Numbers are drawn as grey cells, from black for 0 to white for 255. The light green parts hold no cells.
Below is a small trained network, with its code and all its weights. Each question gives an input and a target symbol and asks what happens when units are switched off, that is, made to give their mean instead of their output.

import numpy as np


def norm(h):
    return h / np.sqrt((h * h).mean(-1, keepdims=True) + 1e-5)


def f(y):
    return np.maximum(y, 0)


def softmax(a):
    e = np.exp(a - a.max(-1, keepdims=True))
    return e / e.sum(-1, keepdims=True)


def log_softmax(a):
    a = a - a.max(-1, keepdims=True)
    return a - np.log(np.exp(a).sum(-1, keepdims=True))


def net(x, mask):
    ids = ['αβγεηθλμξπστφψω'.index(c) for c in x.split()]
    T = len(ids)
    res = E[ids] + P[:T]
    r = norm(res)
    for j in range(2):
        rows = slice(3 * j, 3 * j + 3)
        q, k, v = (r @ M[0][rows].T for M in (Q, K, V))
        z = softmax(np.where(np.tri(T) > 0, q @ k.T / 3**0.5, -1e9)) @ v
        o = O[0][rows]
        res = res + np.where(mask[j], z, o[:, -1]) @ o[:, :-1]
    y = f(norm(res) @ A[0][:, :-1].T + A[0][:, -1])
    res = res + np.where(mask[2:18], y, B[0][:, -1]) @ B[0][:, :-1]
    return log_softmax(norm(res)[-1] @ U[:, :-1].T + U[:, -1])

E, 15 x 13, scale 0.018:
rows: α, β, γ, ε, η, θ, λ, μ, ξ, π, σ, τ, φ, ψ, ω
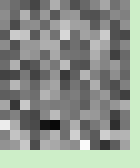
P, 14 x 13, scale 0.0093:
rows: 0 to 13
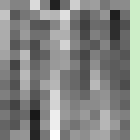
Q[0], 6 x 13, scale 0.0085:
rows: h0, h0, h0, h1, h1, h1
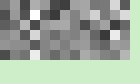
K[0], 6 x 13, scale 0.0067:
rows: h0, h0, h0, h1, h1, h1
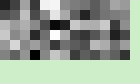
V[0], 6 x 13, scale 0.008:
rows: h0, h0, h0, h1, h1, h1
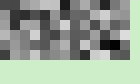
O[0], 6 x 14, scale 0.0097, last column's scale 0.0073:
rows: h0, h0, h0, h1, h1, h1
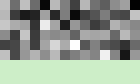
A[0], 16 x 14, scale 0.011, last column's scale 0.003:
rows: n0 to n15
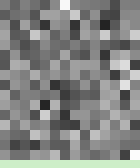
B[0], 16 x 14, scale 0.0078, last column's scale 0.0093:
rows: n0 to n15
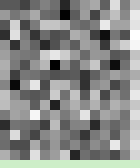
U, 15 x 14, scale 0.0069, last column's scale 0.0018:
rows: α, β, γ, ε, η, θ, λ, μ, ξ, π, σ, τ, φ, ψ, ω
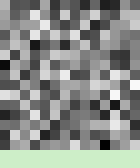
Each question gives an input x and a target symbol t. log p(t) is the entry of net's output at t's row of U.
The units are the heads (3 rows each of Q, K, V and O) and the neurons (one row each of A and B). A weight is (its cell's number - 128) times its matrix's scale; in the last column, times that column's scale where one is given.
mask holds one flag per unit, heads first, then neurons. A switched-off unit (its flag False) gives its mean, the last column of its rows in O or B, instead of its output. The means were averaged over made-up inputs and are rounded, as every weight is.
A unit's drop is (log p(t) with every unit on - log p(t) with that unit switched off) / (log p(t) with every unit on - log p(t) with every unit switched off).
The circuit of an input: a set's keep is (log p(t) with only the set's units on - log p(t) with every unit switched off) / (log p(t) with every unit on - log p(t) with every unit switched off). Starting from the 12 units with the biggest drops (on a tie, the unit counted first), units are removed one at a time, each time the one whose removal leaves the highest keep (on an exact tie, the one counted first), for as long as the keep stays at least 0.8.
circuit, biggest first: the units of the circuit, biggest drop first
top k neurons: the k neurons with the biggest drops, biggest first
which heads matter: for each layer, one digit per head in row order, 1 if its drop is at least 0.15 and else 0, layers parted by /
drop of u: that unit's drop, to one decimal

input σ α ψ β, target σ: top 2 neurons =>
(n12; n8)
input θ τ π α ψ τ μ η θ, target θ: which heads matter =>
11
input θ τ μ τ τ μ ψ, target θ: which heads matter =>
01
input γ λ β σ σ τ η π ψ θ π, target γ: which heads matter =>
10
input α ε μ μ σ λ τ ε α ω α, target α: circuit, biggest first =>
(h0)
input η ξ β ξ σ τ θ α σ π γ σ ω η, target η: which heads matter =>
01
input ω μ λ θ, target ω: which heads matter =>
11
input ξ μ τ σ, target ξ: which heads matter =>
10
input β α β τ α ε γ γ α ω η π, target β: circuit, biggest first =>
(h0; n6; h1)
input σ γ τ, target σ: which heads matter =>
01
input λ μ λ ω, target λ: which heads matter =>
10
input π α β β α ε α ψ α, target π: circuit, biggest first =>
(h1; n10)
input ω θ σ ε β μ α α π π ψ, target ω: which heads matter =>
11
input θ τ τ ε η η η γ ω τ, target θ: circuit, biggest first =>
(h1)
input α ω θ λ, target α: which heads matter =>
10
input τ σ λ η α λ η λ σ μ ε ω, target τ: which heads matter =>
01
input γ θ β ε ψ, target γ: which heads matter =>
10
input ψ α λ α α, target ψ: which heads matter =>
11
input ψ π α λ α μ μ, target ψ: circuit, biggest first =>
(h1; h0)
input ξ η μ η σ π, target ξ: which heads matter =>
10
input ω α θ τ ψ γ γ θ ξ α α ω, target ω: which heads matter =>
11
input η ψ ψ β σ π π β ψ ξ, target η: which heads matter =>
01
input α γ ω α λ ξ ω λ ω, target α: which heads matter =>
10
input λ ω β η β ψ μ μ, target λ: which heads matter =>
11
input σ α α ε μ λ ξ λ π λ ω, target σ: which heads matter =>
01
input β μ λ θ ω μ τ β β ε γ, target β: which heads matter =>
10
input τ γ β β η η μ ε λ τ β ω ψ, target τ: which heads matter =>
11
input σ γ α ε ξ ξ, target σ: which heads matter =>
01
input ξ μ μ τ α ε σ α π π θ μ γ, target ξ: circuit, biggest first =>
(h0; h1)
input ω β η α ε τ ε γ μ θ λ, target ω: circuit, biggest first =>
(h1)
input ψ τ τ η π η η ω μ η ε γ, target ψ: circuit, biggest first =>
(h1; n3)
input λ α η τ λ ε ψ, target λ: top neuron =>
(n3)
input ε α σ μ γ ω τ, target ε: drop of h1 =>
0.2
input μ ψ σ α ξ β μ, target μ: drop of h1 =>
0.2
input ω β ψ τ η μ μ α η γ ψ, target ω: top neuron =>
(n6)
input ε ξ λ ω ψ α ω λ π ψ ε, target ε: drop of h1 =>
0.2
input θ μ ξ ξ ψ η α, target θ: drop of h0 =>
0.1
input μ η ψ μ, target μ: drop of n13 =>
0.0
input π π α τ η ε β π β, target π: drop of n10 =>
0.2
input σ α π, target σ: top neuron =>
(n8)
